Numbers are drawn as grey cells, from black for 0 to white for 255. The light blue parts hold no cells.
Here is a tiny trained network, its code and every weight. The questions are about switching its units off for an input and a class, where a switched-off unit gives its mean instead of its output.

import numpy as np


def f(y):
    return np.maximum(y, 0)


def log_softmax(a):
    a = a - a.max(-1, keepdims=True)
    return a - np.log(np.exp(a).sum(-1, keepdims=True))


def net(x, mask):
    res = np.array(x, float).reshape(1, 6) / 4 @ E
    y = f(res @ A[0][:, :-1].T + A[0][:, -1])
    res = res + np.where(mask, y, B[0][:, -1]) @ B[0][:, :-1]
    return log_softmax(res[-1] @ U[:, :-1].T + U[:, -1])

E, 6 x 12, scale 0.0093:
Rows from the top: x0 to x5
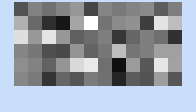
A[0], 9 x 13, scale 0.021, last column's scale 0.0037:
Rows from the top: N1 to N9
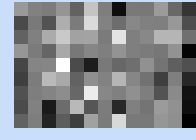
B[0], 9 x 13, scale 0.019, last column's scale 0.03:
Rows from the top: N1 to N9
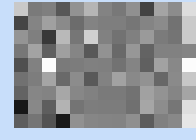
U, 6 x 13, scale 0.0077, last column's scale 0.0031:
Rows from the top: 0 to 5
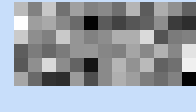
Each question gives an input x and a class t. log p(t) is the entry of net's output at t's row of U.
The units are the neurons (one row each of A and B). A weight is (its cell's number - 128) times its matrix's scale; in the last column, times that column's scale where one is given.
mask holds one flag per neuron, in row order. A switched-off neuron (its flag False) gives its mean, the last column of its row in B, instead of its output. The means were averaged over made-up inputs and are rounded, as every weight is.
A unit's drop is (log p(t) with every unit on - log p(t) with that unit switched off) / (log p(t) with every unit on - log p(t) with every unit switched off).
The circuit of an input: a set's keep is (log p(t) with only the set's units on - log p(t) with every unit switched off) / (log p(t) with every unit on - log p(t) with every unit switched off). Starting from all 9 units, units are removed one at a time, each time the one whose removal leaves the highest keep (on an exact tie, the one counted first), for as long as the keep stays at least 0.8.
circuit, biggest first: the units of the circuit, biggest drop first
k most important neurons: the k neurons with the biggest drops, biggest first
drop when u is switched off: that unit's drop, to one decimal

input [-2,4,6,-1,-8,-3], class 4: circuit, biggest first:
(N1)
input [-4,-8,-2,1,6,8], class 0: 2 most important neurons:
(N1; N5)
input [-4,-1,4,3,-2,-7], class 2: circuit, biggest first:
(N5; N9)
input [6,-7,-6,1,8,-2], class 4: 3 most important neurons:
(N1; N9; N5)
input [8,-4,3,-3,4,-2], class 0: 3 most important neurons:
(N8; N2; N7)
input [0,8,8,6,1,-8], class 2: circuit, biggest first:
(N9; N5; N1)
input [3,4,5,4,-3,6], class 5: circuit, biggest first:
(N5; N2)
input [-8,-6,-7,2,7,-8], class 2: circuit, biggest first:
(N3; N9)
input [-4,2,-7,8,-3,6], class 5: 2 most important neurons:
(N9; N5)
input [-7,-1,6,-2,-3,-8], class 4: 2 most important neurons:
(N1; N6)
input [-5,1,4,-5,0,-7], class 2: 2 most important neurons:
(N5; N9)
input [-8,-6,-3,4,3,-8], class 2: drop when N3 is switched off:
0.3
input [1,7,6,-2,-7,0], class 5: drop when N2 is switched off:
0.2
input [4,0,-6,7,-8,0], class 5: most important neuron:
(N9)
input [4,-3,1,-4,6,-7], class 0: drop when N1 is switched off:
-0.1
